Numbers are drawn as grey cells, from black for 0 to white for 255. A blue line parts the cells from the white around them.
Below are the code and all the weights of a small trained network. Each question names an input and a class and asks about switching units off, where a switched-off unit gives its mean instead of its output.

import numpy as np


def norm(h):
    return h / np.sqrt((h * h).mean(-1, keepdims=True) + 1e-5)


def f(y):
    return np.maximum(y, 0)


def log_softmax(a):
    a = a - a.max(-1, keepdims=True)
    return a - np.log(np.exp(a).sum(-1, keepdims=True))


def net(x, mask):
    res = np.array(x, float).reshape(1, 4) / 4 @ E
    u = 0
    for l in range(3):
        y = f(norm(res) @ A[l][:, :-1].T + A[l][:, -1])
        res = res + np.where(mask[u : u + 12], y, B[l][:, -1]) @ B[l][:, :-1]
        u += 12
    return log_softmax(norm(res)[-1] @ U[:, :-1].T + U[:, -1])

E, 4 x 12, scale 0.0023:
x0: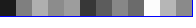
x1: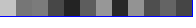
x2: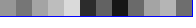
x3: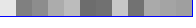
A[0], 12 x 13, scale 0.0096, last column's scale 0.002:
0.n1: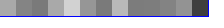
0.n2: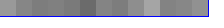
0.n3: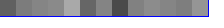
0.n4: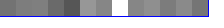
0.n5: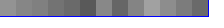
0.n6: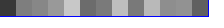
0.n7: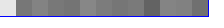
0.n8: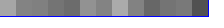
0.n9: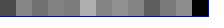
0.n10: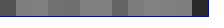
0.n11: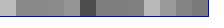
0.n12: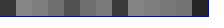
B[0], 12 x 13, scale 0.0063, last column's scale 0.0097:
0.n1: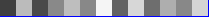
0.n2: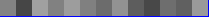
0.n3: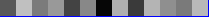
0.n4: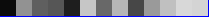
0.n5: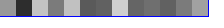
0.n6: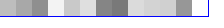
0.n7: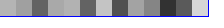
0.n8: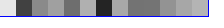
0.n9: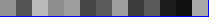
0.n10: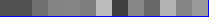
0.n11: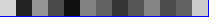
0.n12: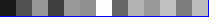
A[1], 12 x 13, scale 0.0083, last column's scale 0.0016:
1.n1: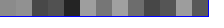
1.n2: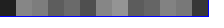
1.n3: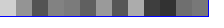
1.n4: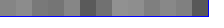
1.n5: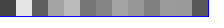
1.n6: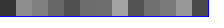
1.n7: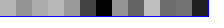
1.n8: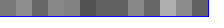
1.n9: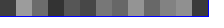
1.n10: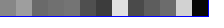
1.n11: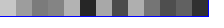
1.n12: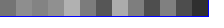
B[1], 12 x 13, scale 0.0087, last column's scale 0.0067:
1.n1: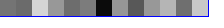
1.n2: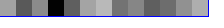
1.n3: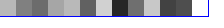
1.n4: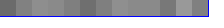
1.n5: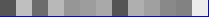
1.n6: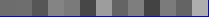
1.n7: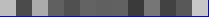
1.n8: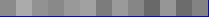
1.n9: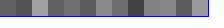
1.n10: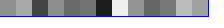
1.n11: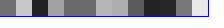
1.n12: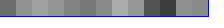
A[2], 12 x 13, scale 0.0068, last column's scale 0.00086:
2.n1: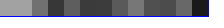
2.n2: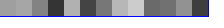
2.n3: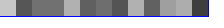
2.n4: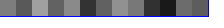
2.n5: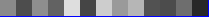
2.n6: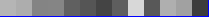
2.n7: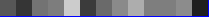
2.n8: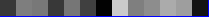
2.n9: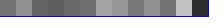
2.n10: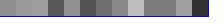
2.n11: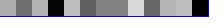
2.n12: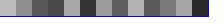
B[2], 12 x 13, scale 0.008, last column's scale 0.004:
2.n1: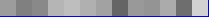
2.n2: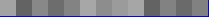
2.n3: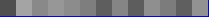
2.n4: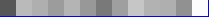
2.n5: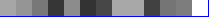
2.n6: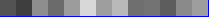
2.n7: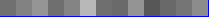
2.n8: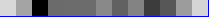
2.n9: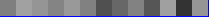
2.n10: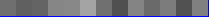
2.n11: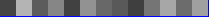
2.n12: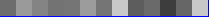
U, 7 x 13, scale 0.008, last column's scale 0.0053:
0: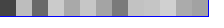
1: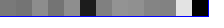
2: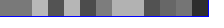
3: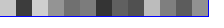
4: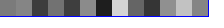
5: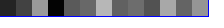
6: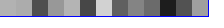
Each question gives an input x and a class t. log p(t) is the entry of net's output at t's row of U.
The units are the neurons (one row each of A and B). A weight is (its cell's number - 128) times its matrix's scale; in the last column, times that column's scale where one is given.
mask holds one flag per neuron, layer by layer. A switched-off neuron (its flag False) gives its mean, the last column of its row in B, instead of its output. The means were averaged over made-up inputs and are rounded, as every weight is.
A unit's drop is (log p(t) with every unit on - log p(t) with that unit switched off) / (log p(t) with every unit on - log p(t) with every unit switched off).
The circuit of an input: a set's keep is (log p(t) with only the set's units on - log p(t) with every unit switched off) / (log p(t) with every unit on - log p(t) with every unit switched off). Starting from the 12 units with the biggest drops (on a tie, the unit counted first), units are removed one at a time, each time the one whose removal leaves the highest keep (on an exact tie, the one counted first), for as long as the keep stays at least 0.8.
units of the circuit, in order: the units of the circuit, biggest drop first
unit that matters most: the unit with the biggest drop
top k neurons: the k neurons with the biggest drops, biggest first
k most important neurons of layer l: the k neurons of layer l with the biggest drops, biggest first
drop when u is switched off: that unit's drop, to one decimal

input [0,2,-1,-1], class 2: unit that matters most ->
0.n4
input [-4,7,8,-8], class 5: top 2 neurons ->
(0.n12; 0.n6)
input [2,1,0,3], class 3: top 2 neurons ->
(0.n11; 0.n7)
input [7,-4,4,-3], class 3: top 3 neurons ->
(0.n1; 1.n7; 0.n3)
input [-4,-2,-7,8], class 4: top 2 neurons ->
(0.n4; 0.n6)
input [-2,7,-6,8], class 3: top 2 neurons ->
(0.n7; 0.n4)
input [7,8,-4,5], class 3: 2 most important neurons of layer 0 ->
(0.n11; 0.n1)
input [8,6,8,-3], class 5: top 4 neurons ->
(0.n12; 0.n6; 0.n8; 0.n7)
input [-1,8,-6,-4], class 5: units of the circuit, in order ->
(0.n12; 0.n6)
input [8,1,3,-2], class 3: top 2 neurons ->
(0.n1; 0.n3)
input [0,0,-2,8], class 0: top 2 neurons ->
(0.n4; 0.n1)
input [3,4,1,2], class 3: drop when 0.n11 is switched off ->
0.1
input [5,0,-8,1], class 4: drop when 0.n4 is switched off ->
0.6
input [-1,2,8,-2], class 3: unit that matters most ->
0.n3
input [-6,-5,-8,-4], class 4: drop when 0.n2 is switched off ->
0.0
